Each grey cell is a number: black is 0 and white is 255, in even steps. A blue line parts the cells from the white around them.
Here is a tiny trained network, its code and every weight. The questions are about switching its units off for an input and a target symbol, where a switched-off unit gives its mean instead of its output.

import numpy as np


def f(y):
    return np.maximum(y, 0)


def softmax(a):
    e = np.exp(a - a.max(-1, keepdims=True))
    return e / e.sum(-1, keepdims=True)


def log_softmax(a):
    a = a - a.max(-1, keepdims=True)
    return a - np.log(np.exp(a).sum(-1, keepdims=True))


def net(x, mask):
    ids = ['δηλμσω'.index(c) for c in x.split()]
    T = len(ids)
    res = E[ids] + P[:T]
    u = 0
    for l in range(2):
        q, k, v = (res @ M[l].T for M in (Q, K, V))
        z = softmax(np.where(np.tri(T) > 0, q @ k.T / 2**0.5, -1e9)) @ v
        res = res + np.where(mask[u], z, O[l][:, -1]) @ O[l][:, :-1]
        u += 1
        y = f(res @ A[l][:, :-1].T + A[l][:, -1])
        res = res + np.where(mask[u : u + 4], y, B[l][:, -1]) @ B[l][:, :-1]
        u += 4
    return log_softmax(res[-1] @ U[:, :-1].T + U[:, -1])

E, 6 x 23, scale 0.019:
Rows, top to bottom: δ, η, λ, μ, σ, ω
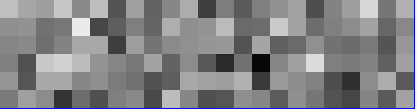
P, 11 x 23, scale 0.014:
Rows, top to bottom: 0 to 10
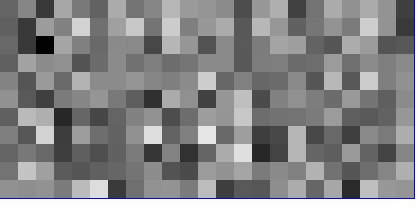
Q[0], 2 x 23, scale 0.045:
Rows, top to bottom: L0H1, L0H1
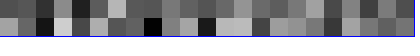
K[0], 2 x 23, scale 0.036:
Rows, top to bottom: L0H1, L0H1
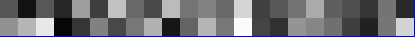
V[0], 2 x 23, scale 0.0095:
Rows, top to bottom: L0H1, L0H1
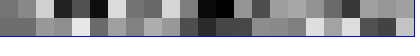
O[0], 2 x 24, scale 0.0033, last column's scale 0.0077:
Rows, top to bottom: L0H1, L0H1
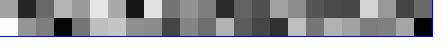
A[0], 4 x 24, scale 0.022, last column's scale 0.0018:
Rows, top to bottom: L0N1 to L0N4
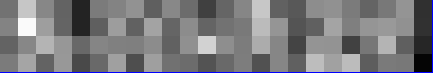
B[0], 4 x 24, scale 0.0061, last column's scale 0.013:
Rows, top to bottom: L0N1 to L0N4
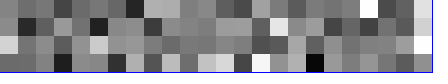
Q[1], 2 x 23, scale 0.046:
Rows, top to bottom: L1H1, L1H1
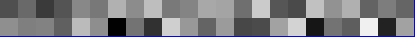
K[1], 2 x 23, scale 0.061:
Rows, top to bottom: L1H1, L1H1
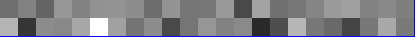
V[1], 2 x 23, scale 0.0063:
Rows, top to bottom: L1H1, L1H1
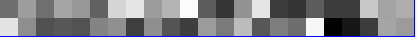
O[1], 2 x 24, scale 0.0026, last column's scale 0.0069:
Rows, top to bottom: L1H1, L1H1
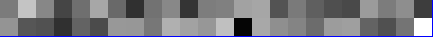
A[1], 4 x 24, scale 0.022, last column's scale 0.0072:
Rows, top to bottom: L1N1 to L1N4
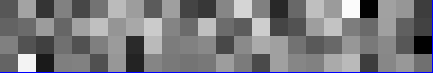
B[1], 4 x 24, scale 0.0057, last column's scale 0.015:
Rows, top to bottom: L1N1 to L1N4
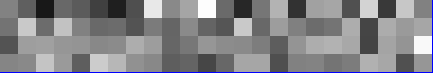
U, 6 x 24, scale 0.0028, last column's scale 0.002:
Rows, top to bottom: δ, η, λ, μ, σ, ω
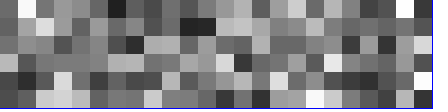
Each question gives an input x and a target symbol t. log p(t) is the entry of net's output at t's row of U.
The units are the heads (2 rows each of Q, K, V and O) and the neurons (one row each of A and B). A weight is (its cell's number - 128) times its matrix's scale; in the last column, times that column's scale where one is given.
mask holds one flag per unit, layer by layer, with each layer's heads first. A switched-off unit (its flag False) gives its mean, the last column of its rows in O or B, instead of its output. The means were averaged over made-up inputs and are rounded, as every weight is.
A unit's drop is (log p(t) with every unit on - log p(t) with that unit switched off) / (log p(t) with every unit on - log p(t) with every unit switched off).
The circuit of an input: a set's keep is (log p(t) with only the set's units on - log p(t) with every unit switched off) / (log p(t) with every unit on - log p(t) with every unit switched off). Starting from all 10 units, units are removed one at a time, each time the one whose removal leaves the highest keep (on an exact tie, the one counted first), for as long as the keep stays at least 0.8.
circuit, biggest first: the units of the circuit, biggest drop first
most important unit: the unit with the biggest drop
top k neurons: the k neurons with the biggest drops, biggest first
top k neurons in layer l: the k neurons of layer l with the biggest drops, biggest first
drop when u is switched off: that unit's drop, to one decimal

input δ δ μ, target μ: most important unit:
L0H1
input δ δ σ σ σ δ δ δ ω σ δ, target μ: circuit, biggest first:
(L1H1, L0H1)
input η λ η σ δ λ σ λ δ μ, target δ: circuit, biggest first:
(L1N2, L0N4, L0N2)
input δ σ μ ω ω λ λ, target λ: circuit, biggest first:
(L0N1, L0H1)
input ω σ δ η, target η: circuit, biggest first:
(L1N4, L0H1, L0N3)
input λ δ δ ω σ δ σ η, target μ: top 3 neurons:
(L0N3, L0N1, L1N2)
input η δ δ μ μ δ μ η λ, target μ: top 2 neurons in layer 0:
(L0N1, L0N4)
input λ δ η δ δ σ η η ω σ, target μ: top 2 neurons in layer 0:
(L0N3, L0N1)
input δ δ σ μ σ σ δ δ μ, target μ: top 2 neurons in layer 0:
(L0N4, L0N1)
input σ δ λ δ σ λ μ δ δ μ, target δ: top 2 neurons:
(L0N4, L1N2)
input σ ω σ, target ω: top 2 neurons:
(L1N3, L0N3)
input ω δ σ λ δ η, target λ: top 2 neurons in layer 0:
(L0N1, L0N3)
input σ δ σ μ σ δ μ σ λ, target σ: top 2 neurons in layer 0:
(L0N1, L0N3)
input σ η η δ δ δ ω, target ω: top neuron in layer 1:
(L1N3)
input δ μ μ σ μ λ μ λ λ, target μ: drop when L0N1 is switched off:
0.1
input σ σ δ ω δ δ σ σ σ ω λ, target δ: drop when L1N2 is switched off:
1.1
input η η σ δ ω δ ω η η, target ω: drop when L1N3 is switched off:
0.6
